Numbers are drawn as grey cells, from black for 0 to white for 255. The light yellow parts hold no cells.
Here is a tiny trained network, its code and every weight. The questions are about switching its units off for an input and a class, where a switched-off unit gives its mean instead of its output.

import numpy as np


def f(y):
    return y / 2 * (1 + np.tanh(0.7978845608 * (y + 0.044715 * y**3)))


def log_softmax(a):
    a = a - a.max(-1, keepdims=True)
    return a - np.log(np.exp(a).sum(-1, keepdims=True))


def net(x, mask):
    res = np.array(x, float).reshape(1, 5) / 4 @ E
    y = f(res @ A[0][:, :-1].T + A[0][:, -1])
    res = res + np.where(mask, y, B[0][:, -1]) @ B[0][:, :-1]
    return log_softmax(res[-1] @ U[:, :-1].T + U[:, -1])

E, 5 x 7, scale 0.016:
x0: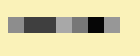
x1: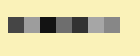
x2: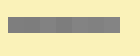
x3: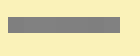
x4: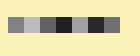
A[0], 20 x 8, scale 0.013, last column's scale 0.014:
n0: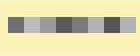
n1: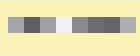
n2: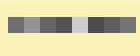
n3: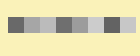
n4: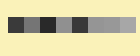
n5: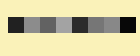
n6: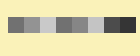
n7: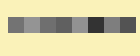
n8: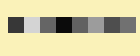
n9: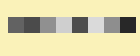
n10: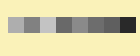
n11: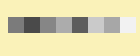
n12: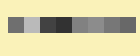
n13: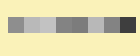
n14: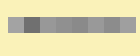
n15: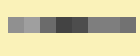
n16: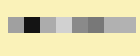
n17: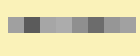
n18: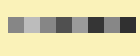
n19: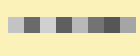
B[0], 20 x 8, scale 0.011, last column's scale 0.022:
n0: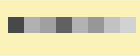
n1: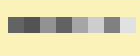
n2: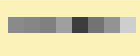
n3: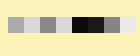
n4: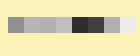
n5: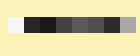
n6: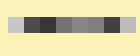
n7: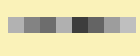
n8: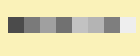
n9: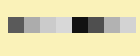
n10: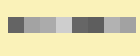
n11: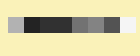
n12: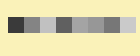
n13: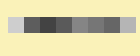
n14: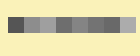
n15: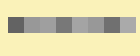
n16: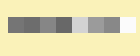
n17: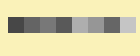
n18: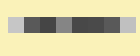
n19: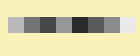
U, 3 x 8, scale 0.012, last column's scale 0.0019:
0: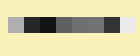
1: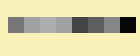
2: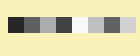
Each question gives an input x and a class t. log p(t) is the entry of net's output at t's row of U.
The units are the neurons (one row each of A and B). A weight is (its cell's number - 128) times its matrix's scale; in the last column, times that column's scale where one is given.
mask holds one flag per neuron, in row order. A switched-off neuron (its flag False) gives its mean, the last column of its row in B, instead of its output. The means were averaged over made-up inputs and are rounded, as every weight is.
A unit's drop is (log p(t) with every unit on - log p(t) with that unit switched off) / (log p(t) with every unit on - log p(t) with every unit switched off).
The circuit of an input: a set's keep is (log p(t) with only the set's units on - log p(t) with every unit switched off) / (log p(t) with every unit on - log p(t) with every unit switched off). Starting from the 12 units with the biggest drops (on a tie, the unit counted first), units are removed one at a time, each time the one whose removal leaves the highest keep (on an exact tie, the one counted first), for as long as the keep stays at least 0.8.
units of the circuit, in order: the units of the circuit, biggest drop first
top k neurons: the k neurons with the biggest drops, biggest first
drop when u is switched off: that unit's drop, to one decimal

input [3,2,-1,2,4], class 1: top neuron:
[n11]
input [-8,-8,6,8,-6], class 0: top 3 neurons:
[n6, n13, n11]
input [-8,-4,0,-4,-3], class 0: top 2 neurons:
[n6, n13]
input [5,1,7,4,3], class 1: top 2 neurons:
[n11, n5]
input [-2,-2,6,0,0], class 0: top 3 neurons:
[n9, n4, n12]
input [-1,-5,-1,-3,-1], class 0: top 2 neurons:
[n19, n9]
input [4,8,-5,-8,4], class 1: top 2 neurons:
[n4, n11]
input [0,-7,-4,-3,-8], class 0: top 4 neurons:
[n11, n19, n8, n0]
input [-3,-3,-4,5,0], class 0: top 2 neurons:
[n9, n4]
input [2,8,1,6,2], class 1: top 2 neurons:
[n4, n11]
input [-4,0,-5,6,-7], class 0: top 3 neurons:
[n11, n6, n13]
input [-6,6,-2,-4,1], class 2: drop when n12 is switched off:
0.3
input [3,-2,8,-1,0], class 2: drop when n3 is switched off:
0.2
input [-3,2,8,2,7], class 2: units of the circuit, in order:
[n8]
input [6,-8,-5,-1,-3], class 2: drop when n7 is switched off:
0.0
